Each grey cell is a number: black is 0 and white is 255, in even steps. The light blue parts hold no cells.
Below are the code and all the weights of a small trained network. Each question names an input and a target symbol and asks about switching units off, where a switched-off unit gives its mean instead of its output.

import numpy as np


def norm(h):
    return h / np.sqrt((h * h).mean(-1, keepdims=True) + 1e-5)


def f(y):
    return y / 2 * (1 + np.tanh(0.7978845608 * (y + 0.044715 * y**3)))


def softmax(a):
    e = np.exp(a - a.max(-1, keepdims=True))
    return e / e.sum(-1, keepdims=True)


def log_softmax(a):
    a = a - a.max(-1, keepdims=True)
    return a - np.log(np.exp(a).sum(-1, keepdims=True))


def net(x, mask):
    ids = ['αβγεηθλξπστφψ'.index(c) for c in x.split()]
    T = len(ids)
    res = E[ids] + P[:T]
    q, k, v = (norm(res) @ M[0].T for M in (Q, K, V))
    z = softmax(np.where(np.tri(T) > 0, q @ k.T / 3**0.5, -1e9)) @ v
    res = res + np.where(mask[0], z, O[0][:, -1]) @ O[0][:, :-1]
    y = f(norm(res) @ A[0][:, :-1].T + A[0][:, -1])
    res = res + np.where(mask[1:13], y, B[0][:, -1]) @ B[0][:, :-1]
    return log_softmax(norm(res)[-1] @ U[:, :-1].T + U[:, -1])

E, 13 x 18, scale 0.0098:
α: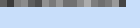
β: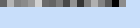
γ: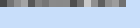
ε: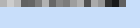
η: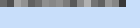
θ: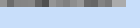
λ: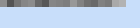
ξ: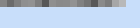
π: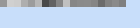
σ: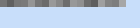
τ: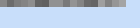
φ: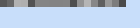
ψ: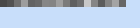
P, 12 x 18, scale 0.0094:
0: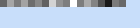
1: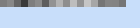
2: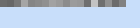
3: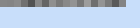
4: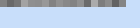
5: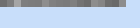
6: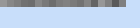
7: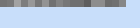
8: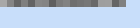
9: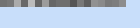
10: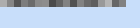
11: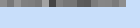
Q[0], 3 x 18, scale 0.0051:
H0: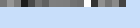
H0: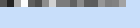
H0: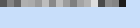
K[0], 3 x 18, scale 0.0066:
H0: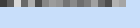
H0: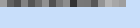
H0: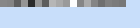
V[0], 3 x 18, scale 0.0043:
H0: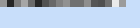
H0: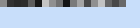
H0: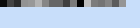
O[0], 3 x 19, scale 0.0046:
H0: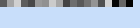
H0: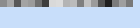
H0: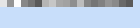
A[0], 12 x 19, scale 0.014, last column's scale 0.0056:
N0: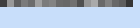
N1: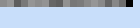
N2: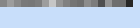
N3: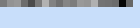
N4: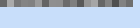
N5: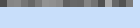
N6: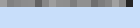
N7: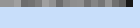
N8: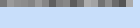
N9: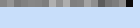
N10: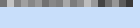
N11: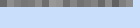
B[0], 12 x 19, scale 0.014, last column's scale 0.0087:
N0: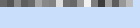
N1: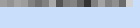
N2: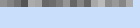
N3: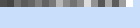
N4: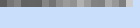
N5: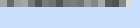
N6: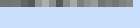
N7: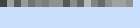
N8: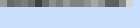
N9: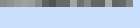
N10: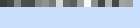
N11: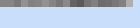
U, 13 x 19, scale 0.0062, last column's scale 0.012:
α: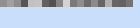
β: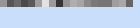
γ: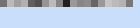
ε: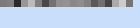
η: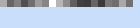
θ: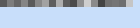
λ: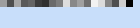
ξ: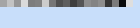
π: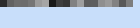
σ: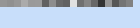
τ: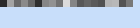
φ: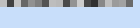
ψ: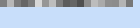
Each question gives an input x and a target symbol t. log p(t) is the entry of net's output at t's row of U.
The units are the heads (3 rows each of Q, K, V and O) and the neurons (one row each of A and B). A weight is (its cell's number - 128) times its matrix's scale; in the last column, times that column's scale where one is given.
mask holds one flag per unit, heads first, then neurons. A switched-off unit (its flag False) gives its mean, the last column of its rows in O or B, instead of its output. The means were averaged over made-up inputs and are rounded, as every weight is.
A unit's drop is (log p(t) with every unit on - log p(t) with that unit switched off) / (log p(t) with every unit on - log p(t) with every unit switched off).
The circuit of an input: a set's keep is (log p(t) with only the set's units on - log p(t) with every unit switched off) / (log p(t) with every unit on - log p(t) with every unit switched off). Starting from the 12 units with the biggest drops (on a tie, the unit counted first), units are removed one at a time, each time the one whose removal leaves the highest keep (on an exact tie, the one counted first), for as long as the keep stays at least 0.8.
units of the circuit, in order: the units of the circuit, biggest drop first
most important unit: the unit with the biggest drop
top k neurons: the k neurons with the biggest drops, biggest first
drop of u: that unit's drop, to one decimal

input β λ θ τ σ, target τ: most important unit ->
H0
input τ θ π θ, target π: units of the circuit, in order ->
[H0, N3, N8]
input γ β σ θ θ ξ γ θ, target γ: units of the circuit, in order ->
[H0, N7, N3]
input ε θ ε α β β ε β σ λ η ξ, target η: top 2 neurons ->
[N5, N3]
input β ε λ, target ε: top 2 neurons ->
[N1, N3]
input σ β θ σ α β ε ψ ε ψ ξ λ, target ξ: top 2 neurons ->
[N3, N0]
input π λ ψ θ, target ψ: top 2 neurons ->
[N2, N7]
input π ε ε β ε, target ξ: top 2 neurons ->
[N1, N4]
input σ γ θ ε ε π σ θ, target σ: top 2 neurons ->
[N9, N3]
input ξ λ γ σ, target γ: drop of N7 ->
0.4
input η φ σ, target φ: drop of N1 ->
0.2
